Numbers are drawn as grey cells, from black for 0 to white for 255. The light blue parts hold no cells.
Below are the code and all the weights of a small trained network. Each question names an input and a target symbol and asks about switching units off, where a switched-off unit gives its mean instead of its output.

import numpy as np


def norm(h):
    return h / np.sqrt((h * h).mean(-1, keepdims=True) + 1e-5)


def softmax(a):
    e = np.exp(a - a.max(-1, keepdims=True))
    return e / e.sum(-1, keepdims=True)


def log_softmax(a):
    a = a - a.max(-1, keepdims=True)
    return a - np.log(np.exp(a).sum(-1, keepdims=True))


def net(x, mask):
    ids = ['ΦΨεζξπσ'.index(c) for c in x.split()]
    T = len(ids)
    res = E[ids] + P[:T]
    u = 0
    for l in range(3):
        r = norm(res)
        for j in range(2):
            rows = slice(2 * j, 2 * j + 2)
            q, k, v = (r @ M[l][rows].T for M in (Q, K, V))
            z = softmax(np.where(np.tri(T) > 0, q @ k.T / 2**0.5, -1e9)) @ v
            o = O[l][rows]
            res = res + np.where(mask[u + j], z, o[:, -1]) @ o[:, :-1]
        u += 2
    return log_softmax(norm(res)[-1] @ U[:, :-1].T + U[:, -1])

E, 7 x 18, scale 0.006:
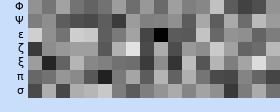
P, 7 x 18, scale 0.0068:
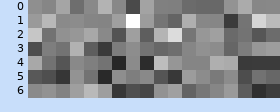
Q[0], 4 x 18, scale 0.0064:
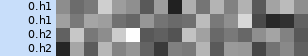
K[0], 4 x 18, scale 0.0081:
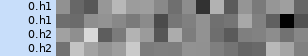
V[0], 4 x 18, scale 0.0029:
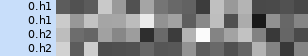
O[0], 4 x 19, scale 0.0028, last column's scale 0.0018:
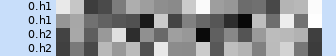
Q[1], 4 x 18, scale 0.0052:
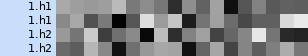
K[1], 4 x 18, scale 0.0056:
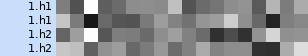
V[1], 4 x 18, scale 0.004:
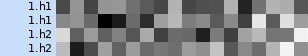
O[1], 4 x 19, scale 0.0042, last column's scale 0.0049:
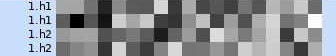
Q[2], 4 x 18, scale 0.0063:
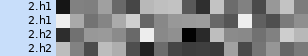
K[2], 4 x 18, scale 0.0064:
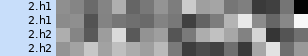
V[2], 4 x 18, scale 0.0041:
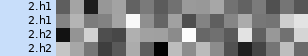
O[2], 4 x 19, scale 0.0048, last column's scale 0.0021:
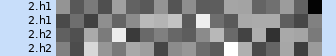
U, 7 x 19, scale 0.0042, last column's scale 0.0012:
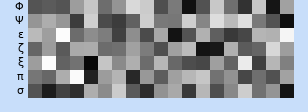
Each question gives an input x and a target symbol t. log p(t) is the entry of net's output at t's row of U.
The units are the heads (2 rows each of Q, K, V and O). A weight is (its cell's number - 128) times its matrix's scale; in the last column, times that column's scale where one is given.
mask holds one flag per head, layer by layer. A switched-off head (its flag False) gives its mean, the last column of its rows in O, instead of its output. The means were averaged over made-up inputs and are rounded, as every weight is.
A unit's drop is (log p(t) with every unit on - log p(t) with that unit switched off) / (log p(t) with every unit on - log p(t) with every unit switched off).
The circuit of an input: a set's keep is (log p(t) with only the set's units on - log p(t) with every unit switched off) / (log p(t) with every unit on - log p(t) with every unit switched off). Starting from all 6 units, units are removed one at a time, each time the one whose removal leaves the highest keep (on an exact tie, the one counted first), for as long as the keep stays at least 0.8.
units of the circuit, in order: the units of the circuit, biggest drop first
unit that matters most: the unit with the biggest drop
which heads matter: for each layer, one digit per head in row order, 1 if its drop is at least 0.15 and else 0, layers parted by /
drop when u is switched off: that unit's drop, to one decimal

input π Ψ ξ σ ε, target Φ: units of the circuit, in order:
[1.h2 0.h2]
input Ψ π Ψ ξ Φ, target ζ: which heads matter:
10 / 10 / 01
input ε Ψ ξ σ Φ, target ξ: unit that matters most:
1.h1
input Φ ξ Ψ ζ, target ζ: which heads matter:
11 / 00 / 01
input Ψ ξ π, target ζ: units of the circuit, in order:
[0.h1 2.h2 1.h1]
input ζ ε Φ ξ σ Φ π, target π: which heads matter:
01 / 10 / 00
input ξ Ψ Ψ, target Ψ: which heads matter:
00 / 01 / 00
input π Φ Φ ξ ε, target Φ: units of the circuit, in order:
[0.h2 1.h2]
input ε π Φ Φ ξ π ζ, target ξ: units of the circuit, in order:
[1.h1 2.h2]
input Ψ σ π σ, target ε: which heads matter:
11 / 00 / 10
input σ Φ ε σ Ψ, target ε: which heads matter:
01 / 10 / 01
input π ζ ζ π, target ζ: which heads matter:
00 / 00 / 01
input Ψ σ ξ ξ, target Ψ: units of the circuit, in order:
[1.h2 0.h1]
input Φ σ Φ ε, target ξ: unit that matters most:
2.h2
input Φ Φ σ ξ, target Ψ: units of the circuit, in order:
[0.h1 1.h2]
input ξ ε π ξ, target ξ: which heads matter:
00 / 01 / 01
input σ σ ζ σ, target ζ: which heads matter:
01 / 00 / 01
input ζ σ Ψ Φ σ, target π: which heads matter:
00 / 10 / 00
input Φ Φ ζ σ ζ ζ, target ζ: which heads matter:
00 / 00 / 01
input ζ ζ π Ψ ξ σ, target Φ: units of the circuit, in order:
[1.h2]
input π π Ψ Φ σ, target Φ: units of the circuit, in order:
[0.h2 1.h2]
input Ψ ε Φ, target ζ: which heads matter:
10 / 00 / 01
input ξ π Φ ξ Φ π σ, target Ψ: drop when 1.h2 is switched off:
1.0
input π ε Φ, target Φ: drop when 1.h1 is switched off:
0.0
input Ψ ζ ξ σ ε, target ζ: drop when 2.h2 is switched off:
0.4
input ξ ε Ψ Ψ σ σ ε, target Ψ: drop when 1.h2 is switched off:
0.9
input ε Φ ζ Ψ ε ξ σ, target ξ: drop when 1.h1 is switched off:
0.8
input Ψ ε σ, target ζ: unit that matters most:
0.h1
